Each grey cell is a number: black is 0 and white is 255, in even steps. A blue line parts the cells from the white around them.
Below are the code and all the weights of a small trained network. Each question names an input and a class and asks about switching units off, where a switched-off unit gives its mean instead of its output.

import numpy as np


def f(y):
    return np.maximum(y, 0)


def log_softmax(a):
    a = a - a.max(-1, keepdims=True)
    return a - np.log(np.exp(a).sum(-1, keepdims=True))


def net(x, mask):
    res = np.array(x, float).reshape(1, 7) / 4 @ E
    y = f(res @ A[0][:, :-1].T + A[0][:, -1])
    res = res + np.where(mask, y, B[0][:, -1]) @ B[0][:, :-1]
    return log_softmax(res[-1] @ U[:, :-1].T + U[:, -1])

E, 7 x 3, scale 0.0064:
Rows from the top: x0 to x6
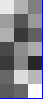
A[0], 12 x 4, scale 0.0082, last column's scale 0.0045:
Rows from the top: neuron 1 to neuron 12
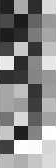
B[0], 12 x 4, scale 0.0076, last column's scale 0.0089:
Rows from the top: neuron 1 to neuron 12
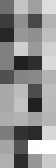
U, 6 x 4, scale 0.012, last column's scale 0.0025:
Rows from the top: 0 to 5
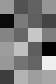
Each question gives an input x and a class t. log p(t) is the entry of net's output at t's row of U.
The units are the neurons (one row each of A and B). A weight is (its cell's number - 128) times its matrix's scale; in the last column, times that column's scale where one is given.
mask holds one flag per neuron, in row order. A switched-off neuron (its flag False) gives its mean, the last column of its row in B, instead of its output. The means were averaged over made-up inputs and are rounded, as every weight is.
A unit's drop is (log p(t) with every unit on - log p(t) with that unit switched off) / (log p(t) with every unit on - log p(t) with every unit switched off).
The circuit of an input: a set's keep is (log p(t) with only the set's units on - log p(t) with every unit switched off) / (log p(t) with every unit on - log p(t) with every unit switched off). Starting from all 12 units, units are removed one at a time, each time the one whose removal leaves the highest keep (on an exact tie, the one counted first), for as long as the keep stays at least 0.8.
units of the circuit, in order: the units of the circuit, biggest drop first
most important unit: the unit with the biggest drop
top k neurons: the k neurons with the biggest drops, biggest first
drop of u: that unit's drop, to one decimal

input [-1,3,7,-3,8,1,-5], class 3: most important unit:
neuron 8
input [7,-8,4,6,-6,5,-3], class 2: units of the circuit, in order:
(neuron 11; neuron 12)
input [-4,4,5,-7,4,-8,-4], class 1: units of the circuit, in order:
(neuron 2; neuron 3)
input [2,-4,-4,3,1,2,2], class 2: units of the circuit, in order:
(neuron 11; neuron 8)
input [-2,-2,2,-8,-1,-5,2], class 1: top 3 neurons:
(neuron 11; neuron 12; neuron 2)
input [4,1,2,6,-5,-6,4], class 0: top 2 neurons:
(neuron 5; neuron 10)
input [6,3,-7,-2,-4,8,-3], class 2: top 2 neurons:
(neuron 11; neuron 12)
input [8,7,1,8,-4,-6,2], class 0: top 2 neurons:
(neuron 5; neuron 10)
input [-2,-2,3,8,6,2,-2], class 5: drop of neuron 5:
0.2
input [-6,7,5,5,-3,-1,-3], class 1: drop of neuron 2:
0.1
